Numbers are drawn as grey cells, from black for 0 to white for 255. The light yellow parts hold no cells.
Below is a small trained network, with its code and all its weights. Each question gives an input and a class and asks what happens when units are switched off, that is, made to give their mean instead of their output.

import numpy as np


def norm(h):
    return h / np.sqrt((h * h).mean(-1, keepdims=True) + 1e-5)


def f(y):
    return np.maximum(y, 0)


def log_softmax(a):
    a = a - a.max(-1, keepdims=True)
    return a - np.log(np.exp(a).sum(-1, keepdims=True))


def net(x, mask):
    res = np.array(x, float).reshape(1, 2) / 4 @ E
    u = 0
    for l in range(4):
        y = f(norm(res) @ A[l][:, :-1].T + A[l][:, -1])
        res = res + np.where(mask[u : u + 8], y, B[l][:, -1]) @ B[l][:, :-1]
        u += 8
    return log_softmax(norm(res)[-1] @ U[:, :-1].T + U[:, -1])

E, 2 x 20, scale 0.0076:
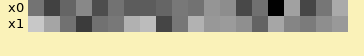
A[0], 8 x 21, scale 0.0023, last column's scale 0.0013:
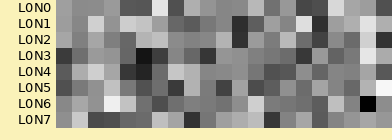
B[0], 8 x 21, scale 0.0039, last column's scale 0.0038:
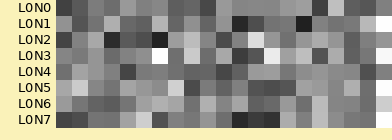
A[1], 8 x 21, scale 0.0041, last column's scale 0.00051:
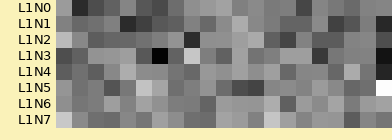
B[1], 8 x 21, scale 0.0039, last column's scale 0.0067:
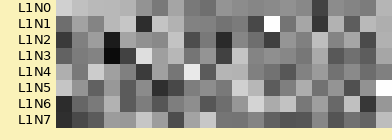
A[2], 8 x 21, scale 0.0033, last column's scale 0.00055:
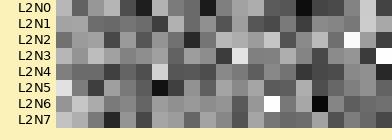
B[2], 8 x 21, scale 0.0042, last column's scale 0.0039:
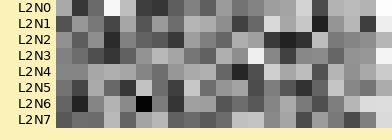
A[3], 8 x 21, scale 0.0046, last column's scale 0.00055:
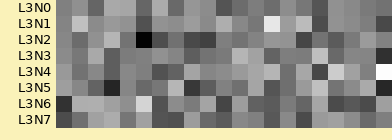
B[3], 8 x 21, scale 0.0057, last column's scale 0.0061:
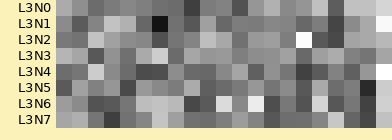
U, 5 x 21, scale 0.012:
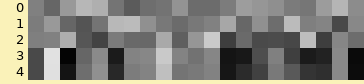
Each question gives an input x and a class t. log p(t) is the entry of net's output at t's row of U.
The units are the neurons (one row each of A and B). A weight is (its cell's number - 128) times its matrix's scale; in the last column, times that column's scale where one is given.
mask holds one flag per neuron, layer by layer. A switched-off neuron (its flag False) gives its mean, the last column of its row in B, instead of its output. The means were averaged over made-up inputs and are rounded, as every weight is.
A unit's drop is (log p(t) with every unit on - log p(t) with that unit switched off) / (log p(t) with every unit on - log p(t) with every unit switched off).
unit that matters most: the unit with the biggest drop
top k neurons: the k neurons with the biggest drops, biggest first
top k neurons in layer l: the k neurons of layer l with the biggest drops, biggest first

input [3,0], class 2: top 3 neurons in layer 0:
(L0N3; L0N1; L0N5)
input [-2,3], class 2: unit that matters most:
L0N7
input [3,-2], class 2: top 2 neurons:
(L0N3; L0N5)
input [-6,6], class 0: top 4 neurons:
(L2N6; L0N5; L2N3; L1N3)
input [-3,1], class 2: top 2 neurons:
(L1N5; L0N3)
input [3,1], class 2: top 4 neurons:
(L0N3; L1N5; L0N1; L2N5)
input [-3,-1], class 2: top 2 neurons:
(L1N5; L0N3)
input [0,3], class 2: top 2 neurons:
(L0N7; L0N5)
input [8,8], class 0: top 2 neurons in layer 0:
(L0N5; L0N6)
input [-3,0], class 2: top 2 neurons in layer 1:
(L1N5; L1N1)
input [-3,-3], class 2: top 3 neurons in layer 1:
(L1N5; L1N1; L1N2)
